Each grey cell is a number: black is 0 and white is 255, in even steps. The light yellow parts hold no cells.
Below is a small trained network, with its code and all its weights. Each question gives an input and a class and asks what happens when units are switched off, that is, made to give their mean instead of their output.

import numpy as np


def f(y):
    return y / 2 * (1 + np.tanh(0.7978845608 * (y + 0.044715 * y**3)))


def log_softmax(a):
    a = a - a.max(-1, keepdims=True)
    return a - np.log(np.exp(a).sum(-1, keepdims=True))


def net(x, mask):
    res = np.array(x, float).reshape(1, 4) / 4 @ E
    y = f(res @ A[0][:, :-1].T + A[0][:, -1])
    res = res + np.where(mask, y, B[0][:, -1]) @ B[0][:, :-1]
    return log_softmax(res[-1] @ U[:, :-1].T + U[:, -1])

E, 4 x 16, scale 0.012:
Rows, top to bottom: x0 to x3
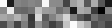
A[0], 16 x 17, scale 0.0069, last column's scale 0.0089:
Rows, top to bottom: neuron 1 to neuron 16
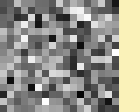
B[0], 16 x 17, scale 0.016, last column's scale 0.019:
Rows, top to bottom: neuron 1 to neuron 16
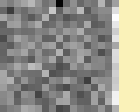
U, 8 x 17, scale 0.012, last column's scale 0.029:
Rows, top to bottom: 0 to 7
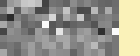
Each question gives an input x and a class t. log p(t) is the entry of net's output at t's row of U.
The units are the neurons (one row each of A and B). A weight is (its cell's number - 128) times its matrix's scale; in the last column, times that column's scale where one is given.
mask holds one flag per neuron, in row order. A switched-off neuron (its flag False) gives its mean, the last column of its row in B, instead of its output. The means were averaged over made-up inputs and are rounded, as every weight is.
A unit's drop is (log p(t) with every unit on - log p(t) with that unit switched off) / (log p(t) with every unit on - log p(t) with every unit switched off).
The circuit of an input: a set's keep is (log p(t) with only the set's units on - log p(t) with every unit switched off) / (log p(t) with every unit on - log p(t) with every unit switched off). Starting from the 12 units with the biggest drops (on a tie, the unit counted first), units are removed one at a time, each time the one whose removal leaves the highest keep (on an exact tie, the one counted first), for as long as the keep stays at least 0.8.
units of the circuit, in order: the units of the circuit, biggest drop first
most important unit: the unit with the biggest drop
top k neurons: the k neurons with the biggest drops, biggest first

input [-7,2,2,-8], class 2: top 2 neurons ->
neuron 9; neuron 15
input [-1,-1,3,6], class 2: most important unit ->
neuron 2
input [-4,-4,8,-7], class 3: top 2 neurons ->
neuron 11; neuron 2
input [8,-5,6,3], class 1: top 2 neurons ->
neuron 12; neuron 15
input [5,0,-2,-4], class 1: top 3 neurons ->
neuron 15; neuron 12; neuron 2
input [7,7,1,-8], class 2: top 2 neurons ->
neuron 5; neuron 9
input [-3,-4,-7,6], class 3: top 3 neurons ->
neuron 3; neuron 9; neuron 5
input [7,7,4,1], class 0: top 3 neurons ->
neuron 10; neuron 14; neuron 16
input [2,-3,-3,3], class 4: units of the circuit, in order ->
neuron 10; neuron 6
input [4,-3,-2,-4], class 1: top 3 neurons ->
neuron 12; neuron 2; neuron 8
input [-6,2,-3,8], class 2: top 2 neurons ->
neuron 2; neuron 15
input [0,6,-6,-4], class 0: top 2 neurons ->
neuron 10; neuron 8
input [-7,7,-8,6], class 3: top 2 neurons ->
neuron 3; neuron 15
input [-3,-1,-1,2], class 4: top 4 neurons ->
neuron 12; neuron 15; neuron 1; neuron 16
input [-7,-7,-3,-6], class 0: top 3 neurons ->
neuron 4; neuron 15; neuron 12
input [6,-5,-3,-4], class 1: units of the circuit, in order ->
neuron 12
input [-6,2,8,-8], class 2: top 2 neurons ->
neuron 9; neuron 3
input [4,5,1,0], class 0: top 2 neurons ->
neuron 10; neuron 14
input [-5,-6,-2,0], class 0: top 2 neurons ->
neuron 4; neuron 15
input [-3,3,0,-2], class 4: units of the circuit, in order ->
neuron 1
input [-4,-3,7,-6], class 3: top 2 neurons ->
neuron 11; neuron 2
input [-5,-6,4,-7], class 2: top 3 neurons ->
neuron 9; neuron 7; neuron 5
